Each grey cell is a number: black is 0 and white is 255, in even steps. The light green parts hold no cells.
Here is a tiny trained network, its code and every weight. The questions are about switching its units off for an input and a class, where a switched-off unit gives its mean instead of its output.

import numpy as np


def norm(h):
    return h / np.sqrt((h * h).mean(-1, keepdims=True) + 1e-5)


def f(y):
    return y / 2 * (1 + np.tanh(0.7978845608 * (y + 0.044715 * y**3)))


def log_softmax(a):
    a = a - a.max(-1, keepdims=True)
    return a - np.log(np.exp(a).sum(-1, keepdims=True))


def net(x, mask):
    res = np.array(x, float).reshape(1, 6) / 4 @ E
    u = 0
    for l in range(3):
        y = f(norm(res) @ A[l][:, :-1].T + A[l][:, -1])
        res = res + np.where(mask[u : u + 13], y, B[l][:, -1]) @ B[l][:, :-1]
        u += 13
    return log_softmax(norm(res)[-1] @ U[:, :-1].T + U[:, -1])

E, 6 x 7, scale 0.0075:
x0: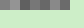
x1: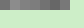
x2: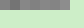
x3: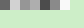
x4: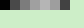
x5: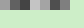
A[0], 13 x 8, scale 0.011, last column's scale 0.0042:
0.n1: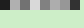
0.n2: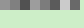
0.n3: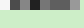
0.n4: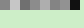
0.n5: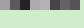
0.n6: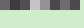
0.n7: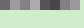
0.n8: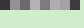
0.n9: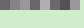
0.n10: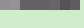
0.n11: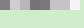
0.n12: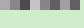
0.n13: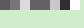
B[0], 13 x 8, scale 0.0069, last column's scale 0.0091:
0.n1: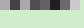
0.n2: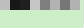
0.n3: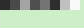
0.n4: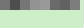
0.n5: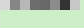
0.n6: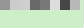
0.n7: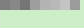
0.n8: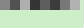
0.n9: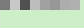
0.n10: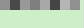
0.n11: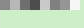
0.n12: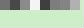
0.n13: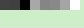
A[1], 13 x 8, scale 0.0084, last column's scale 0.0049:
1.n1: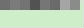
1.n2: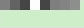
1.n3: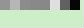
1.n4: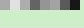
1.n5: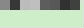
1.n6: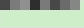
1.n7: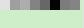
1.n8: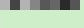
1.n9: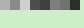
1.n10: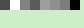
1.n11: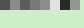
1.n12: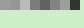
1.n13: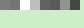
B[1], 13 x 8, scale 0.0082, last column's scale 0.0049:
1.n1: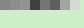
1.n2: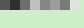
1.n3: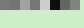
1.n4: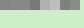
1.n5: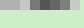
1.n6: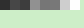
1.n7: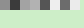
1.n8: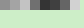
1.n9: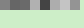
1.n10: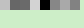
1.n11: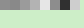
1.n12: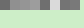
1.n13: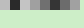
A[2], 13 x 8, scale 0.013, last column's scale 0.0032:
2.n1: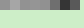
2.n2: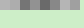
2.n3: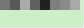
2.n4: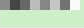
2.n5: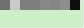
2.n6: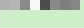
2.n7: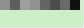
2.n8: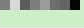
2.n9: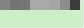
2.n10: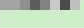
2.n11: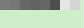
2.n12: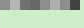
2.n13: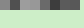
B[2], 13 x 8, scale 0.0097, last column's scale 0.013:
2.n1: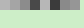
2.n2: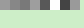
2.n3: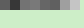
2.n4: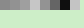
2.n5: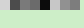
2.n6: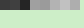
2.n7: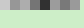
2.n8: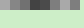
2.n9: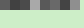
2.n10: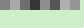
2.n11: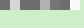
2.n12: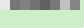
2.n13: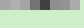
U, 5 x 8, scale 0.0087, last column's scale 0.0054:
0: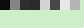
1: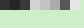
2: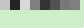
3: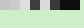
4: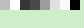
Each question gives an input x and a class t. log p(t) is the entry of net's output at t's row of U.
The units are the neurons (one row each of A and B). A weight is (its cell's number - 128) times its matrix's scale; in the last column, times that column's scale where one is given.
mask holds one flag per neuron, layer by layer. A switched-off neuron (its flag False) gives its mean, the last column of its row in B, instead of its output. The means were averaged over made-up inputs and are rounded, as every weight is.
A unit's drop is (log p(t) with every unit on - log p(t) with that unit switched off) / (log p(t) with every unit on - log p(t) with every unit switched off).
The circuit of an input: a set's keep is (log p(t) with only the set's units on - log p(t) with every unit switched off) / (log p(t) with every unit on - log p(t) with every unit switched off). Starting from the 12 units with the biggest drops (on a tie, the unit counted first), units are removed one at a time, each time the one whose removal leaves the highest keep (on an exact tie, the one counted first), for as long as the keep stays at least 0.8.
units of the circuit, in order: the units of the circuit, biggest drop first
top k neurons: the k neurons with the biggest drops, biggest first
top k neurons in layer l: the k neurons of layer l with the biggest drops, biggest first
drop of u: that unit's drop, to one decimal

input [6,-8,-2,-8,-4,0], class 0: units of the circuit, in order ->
(0.n3)
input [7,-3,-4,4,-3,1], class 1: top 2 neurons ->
(0.n2; 0.n12)
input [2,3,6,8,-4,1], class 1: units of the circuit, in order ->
(0.n2; 1.n2)
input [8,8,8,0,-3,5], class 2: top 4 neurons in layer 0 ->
(0.n5; 0.n13; 0.n9; 0.n11)
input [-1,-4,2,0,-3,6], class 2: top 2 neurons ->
(0.n5; 0.n13)
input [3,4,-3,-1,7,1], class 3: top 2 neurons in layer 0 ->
(0.n3; 0.n6)
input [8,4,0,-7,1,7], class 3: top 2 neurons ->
(0.n6; 0.n1)
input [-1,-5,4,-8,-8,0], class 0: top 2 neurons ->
(0.n3; 1.n6)
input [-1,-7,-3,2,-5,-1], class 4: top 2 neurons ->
(0.n11; 0.n13)
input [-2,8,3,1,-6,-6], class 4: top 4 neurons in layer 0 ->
(0.n11; 0.n1; 0.n8; 0.n13)
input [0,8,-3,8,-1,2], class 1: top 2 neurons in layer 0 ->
(0.n3; 0.n2)
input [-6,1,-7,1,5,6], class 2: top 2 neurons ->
(0.n1; 0.n11)
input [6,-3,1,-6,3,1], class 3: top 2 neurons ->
(0.n5; 0.n6)
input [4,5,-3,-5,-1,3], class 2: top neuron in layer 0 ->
(0.n5)
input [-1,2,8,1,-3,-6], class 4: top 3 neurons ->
(0.n11; 0.n1; 0.n8)
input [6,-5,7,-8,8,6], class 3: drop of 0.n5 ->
0.1
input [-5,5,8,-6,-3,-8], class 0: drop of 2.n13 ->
0.0
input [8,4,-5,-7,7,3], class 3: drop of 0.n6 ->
0.1
